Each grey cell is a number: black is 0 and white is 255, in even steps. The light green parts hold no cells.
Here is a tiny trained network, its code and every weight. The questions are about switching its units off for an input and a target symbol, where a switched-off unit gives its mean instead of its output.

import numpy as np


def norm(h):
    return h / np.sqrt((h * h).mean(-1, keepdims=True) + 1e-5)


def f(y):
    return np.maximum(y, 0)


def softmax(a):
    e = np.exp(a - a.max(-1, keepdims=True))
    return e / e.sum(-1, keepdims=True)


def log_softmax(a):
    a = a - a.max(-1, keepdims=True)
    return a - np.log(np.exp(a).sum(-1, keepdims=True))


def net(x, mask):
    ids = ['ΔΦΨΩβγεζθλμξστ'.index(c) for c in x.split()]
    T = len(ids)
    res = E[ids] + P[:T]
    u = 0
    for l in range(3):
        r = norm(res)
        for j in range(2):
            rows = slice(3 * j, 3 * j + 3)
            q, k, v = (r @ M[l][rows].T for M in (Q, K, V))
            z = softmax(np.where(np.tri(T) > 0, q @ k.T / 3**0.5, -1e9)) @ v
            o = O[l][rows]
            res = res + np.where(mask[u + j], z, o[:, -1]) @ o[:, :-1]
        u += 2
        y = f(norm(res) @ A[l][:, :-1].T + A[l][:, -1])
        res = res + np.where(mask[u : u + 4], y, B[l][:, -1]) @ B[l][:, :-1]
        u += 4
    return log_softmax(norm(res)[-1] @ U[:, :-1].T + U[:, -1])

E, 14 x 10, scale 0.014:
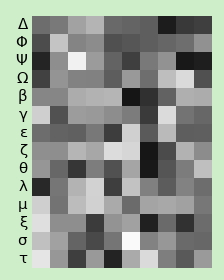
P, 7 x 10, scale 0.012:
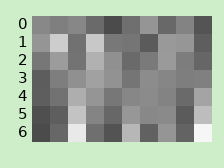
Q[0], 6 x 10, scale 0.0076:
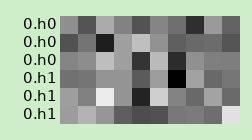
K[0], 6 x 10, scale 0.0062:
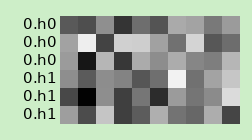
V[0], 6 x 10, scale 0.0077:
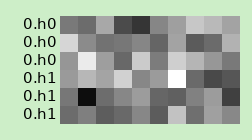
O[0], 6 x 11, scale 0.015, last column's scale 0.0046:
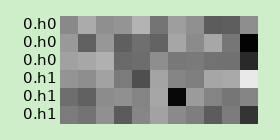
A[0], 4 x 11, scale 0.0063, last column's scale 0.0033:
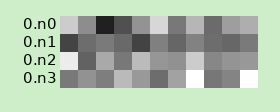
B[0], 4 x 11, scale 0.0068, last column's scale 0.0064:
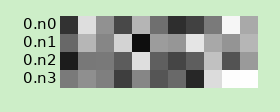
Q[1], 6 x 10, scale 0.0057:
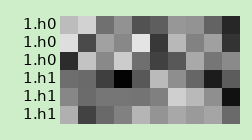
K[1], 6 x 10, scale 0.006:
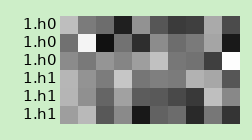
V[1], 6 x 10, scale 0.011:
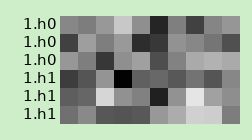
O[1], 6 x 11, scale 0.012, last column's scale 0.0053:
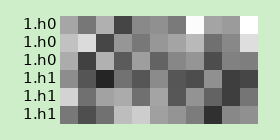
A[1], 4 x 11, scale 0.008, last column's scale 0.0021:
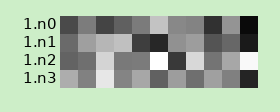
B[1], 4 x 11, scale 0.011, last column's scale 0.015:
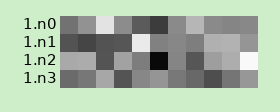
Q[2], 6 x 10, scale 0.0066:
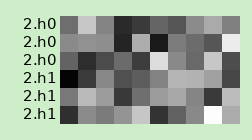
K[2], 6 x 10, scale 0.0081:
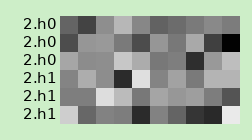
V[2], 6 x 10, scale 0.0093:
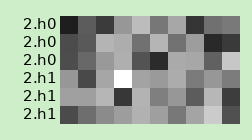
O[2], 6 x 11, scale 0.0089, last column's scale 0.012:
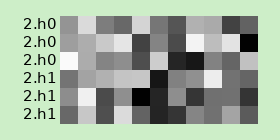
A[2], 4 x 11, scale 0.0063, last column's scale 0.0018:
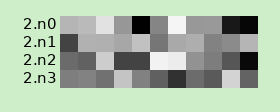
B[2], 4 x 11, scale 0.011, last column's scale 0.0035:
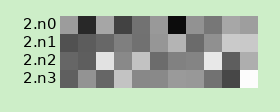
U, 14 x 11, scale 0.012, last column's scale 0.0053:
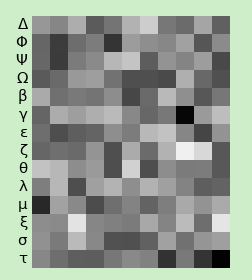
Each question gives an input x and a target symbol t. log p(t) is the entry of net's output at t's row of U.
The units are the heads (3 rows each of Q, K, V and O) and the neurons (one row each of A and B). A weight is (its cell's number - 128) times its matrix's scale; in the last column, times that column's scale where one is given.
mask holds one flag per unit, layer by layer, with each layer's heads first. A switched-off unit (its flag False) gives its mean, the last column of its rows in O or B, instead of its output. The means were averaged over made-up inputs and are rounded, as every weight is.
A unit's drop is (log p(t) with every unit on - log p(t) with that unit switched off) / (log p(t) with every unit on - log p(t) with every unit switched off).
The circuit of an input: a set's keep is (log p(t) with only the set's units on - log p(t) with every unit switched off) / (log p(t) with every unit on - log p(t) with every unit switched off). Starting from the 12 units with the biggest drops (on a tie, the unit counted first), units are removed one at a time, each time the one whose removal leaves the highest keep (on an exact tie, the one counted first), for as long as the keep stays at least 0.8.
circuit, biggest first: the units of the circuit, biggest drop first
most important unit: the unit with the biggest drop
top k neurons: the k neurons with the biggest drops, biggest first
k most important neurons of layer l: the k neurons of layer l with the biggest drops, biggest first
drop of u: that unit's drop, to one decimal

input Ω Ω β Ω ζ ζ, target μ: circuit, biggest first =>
0.h0; 1.h1; 0.h1
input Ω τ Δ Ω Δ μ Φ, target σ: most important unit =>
1.h0
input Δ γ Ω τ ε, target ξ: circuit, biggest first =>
0.h1; 2.n2
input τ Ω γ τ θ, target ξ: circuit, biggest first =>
2.h1; 1.h1; 0.h0
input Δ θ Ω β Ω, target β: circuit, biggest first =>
1.n2; 1.h0
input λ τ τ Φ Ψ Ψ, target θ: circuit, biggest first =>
1.h0; 1.h1
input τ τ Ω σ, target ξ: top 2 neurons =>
1.n0; 1.n2
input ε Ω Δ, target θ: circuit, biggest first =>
2.h0; 1.h0; 1.n0; 0.h0
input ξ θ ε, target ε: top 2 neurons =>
1.n2; 0.n3
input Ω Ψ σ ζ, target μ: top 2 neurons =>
1.n2; 0.n1
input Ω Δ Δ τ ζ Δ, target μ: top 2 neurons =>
1.n2; 1.n1
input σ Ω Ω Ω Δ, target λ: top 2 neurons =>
0.n3; 1.n2
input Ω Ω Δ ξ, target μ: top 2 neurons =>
1.n2; 0.n0
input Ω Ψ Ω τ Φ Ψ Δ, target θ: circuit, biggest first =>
1.h1
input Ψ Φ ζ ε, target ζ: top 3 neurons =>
0.n1; 1.n2; 0.n3
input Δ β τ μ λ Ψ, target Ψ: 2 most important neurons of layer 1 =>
1.n1; 1.n0
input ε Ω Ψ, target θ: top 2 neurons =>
1.n0; 1.n2
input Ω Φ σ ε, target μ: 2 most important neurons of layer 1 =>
1.n2; 1.n0
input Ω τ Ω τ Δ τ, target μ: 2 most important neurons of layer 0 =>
0.n0; 0.n1
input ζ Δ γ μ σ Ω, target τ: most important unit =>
2.h0
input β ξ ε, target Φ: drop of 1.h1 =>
0.4
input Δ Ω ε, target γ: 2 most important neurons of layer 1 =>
1.n0; 1.n1
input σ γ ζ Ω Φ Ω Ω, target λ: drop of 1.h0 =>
0.1
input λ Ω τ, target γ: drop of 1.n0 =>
0.0
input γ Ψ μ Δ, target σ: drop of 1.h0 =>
0.3
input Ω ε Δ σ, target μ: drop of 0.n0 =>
0.1
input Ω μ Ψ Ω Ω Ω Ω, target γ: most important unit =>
0.h0
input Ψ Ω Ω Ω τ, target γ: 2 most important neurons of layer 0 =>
0.n0; 0.n1
